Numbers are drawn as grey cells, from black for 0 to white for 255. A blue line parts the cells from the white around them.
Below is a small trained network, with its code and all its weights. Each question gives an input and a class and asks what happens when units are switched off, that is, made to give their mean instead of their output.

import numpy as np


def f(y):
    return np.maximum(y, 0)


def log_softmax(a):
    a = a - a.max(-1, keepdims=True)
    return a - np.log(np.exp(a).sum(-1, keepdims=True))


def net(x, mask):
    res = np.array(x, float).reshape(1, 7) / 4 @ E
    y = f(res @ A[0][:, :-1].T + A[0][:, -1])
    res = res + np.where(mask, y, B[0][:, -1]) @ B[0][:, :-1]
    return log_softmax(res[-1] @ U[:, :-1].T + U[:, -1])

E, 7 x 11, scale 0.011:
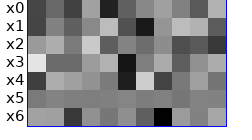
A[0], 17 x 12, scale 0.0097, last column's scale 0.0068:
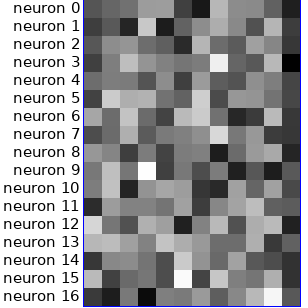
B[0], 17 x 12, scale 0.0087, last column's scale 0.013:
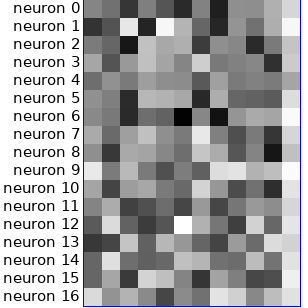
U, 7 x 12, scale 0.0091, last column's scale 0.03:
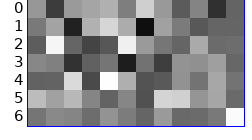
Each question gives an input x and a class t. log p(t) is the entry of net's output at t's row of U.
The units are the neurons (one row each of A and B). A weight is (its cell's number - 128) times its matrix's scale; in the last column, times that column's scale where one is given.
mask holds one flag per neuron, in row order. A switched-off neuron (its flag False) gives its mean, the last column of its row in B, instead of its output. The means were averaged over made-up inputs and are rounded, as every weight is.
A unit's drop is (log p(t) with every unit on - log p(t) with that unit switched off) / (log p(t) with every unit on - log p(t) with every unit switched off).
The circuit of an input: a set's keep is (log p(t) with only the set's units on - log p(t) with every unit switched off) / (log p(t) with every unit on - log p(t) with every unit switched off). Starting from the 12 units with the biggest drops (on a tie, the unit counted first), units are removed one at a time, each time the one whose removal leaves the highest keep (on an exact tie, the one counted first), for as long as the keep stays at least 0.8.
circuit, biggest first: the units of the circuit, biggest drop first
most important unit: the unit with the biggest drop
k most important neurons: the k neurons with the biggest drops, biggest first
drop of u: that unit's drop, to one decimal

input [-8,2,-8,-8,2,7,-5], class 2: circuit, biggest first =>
[neuron 14]
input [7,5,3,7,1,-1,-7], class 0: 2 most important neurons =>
[neuron 3; neuron 7]
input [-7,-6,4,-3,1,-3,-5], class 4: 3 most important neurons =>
[neuron 13; neuron 0; neuron 11]
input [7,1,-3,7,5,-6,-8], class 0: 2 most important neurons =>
[neuron 3; neuron 7]
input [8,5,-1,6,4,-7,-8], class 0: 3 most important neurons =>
[neuron 3; neuron 7; neuron 13]
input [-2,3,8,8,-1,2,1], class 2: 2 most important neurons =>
[neuron 12; neuron 16]
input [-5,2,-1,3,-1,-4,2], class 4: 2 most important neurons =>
[neuron 13; neuron 6]
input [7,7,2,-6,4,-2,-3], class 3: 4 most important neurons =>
[neuron 11; neuron 0; neuron 12; neuron 13]
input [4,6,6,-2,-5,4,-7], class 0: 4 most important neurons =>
[neuron 7; neuron 3; neuron 6; neuron 16]
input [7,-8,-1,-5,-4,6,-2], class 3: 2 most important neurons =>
[neuron 6; neuron 12]
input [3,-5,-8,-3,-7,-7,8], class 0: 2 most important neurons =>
[neuron 8; neuron 10]
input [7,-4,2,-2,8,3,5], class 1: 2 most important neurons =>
[neuron 5; neuron 2]
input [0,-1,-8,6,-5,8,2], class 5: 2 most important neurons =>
[neuron 16; neuron 14]
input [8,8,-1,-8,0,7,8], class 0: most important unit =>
neuron 10
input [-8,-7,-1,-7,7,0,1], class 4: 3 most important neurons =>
[neuron 13; neuron 15; neuron 12]
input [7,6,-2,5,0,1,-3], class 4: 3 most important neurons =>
[neuron 1; neuron 6; neuron 14]
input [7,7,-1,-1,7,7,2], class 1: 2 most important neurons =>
[neuron 5; neuron 2]
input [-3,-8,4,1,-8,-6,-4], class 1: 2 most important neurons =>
[neuron 15; neuron 0]
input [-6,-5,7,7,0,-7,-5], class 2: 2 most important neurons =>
[neuron 12; neuron 1]
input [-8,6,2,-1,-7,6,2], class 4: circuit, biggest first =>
[neuron 13]
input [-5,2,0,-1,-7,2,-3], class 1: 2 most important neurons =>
[neuron 15; neuron 1]
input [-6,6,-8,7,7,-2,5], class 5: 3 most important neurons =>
[neuron 16; neuron 15; neuron 1]
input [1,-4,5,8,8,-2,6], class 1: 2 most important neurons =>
[neuron 2; neuron 5]
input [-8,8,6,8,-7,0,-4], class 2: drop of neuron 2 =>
0.1
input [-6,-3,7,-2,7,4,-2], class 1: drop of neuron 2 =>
0.3
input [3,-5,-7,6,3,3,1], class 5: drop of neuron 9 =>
-0.1
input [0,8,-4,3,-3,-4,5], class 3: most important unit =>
neuron 0
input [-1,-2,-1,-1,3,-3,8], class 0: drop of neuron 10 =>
0.0
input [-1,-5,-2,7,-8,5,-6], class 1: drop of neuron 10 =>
0.1
